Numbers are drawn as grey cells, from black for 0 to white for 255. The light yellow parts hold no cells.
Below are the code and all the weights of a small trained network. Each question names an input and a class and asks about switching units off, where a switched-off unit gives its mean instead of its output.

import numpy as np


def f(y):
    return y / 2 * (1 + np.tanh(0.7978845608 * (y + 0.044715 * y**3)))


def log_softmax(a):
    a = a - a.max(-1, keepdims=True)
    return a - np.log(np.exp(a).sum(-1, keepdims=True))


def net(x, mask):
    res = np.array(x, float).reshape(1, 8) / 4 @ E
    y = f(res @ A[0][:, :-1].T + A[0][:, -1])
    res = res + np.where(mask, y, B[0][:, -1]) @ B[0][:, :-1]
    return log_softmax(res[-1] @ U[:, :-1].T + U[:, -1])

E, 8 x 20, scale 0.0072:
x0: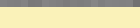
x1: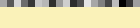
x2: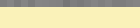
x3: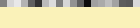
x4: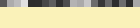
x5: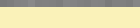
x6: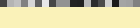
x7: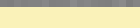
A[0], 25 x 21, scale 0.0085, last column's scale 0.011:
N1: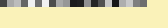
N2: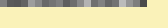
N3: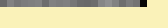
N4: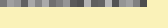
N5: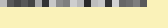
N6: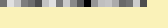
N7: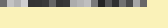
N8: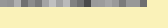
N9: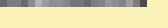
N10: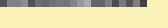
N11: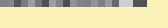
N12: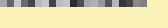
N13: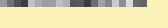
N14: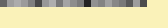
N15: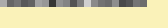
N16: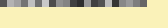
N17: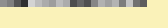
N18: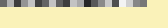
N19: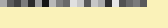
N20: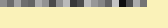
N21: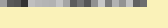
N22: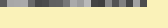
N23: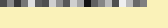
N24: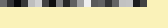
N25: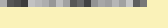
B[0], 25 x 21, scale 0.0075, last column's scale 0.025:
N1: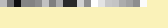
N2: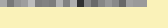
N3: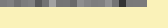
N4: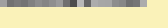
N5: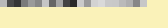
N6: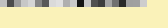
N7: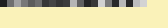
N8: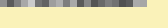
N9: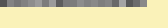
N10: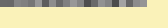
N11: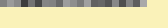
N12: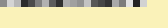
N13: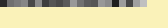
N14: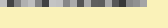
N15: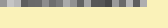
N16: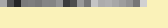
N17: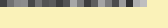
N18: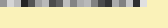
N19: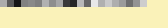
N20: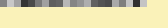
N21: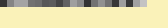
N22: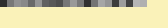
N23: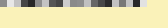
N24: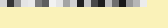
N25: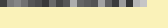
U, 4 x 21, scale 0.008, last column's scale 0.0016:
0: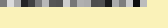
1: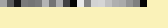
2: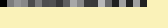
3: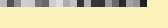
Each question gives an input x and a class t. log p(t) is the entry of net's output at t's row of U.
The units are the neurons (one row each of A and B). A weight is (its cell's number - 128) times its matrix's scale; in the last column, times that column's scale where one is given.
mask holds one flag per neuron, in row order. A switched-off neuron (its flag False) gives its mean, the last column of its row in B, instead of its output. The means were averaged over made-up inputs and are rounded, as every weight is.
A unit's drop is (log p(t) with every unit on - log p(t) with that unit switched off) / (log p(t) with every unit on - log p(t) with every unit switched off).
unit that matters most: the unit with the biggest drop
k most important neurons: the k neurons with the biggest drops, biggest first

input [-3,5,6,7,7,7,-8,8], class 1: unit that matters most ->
N19
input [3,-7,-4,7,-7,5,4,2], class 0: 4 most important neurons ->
N23, N18, N24, N7
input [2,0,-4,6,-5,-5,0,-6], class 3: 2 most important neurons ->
N6, N7
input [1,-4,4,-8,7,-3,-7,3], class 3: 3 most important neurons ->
N24, N1, N16
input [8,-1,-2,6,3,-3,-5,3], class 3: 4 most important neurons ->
N6, N1, N14, N16
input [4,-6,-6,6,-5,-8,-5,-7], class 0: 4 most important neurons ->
N23, N18, N24, N1
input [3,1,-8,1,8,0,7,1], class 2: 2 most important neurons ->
N7, N22
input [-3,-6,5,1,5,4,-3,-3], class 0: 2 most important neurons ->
N18, N23
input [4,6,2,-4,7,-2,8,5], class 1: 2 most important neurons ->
N1, N16
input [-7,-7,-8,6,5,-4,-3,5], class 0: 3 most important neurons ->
N18, N23, N24
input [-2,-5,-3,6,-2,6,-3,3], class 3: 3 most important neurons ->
N6, N14, N12
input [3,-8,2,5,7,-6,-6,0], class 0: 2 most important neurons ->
N18, N23
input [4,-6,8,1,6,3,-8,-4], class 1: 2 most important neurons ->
N19, N5
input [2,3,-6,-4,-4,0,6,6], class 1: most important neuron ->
N1
